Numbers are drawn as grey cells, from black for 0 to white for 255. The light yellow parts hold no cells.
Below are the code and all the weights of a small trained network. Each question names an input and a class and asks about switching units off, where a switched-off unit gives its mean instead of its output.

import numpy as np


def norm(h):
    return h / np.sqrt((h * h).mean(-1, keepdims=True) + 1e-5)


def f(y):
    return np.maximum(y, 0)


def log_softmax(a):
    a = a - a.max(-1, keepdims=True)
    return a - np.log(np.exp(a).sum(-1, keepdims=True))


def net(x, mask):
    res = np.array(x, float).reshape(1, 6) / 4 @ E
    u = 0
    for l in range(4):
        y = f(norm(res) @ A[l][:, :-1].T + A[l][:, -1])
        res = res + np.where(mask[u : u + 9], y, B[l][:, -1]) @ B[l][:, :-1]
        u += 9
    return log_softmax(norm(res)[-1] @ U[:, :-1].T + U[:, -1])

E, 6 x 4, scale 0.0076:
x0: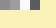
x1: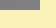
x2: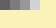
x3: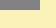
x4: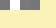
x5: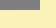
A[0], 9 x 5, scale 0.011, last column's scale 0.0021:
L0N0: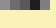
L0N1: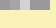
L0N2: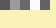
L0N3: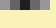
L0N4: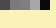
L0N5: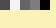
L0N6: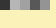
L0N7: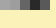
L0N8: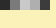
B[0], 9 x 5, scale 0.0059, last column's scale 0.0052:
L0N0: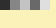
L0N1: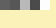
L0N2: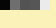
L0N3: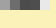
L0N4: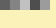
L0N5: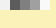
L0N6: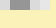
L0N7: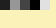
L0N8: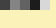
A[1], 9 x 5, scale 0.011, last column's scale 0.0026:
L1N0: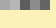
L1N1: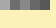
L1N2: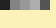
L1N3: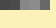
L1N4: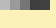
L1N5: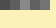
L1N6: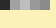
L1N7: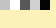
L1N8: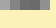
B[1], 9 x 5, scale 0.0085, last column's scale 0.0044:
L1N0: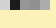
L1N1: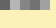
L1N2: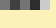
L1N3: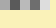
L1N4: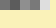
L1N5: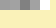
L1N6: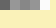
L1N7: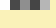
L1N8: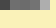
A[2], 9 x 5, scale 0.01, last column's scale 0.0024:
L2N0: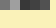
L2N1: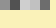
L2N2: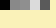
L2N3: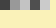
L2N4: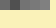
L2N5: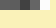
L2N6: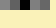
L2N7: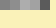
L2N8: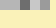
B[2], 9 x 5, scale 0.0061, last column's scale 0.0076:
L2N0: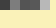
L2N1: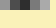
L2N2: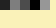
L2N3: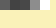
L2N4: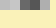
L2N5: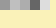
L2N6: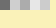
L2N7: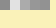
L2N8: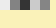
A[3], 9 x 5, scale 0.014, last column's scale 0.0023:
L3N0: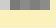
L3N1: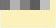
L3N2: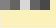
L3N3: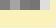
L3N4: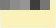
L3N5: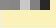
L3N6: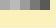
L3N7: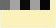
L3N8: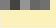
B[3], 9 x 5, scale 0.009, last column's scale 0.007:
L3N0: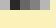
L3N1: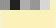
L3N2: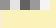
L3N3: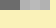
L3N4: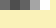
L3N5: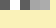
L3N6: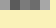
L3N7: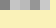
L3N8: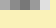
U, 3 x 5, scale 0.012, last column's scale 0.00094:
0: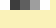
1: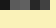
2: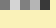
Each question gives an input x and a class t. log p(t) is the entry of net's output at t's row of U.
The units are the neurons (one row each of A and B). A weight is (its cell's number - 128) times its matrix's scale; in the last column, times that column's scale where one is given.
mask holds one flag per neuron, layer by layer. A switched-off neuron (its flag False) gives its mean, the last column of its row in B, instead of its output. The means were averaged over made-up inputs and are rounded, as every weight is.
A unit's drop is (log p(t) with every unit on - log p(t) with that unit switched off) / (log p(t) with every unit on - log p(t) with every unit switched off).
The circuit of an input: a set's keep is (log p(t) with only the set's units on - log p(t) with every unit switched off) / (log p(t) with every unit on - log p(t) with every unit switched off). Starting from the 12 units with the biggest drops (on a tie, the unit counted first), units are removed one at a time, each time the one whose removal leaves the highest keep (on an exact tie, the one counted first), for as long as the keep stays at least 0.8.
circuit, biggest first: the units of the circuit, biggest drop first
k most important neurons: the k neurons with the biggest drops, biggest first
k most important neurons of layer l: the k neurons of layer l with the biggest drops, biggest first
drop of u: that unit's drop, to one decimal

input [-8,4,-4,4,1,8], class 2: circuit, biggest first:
(L2N6, L3N7)
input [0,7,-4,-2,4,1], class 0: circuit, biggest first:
(L0N5)
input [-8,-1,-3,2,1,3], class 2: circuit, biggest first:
(L2N6, L3N7)
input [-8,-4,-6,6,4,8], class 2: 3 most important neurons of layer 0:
(L0N1, L0N8, L0N2)
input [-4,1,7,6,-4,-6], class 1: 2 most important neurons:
(L0N2, L0N5)
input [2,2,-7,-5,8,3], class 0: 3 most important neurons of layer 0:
(L0N6, L0N5, L0N2)
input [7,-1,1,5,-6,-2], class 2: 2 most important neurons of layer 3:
(L3N2, L3N5)
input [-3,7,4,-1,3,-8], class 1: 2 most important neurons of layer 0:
(L0N2, L0N4)
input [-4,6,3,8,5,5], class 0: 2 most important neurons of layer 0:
(L0N5, L0N7)
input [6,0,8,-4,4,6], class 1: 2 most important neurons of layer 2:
(L2N2, L2N3)
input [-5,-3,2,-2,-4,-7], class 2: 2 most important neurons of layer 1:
(L1N7, L1N0)
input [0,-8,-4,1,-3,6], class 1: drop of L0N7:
0.2
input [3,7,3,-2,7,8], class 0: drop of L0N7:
0.0
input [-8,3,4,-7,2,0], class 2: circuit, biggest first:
(L3N7)
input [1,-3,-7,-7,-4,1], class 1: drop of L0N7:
0.1
